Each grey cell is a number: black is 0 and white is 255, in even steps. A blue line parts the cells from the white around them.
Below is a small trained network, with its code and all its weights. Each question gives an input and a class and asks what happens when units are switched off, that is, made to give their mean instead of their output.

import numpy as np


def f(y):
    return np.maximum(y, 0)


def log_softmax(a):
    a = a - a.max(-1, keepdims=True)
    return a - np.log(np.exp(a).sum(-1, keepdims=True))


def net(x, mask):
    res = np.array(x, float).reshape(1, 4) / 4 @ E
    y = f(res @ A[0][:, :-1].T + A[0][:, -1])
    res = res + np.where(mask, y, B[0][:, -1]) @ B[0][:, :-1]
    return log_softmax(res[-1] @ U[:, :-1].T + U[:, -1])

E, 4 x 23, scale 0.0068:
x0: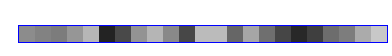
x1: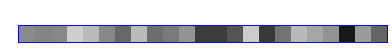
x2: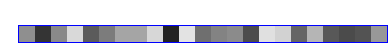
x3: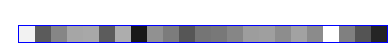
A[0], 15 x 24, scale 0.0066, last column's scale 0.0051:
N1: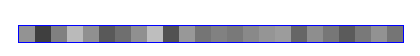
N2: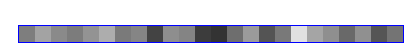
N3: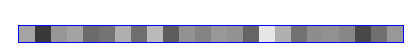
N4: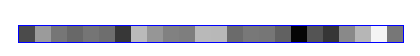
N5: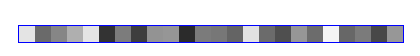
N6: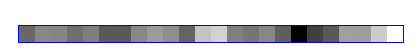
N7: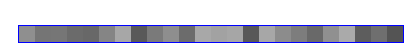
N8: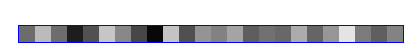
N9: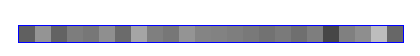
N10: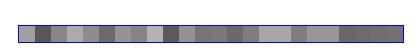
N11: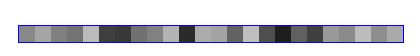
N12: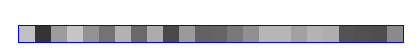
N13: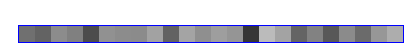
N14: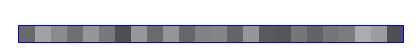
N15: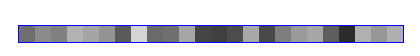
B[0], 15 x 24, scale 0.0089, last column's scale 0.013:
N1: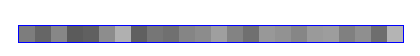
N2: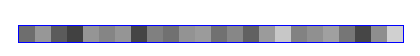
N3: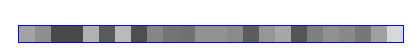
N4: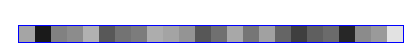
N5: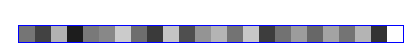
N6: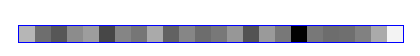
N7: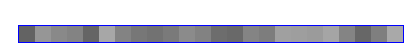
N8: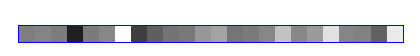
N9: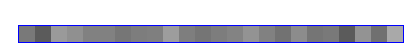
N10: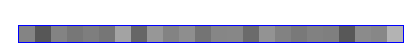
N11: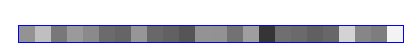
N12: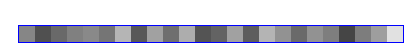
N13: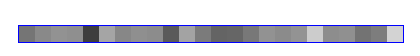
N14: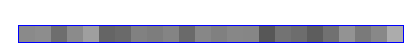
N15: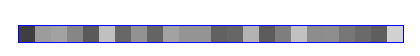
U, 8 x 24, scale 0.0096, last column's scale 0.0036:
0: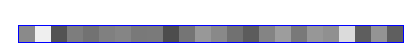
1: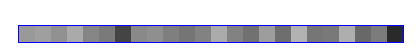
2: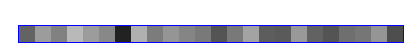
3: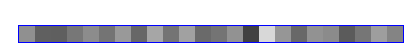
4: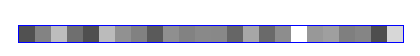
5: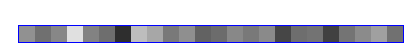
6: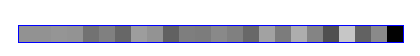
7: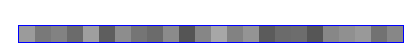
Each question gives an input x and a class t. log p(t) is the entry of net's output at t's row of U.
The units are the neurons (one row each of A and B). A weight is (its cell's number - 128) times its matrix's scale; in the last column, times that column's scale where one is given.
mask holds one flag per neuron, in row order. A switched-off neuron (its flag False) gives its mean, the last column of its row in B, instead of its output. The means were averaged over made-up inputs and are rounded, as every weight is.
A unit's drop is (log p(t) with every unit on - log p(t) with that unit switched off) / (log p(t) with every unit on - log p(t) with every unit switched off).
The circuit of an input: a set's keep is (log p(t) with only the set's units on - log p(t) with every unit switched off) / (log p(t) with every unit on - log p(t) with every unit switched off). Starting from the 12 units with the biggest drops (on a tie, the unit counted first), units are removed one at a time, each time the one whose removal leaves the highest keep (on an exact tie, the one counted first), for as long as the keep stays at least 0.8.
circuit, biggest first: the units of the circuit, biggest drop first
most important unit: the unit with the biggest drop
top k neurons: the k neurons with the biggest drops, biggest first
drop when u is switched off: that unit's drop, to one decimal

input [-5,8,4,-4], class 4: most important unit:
N15
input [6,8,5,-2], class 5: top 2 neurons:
[N8; N5]
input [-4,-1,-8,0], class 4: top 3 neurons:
[N6; N3; N8]
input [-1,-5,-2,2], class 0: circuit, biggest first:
[N4; N5]
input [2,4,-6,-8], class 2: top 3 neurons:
[N5; N15; N3]
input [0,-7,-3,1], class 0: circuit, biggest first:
[N5; N12]
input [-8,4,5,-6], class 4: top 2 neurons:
[N15; N6]
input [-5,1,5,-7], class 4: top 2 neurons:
[N6; N15]
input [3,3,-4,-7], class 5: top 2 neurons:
[N4; N5]
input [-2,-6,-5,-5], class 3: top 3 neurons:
[N5; N4; N6]
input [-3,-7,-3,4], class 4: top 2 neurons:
[N6; N11]
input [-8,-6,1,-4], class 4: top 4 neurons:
[N6; N11; N4; N12]
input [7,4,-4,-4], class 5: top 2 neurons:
[N8; N4]
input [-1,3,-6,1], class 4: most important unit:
N6
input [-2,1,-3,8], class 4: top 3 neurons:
[N6; N5; N4]
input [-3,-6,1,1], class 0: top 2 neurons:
[N4; N12]
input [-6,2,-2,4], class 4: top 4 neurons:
[N6; N4; N5; N3]
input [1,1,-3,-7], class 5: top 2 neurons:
[N5; N4]
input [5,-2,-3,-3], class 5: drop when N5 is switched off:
0.3
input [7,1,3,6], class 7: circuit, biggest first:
[N5]
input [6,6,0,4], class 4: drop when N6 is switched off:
0.4
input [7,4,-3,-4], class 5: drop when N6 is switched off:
0.1
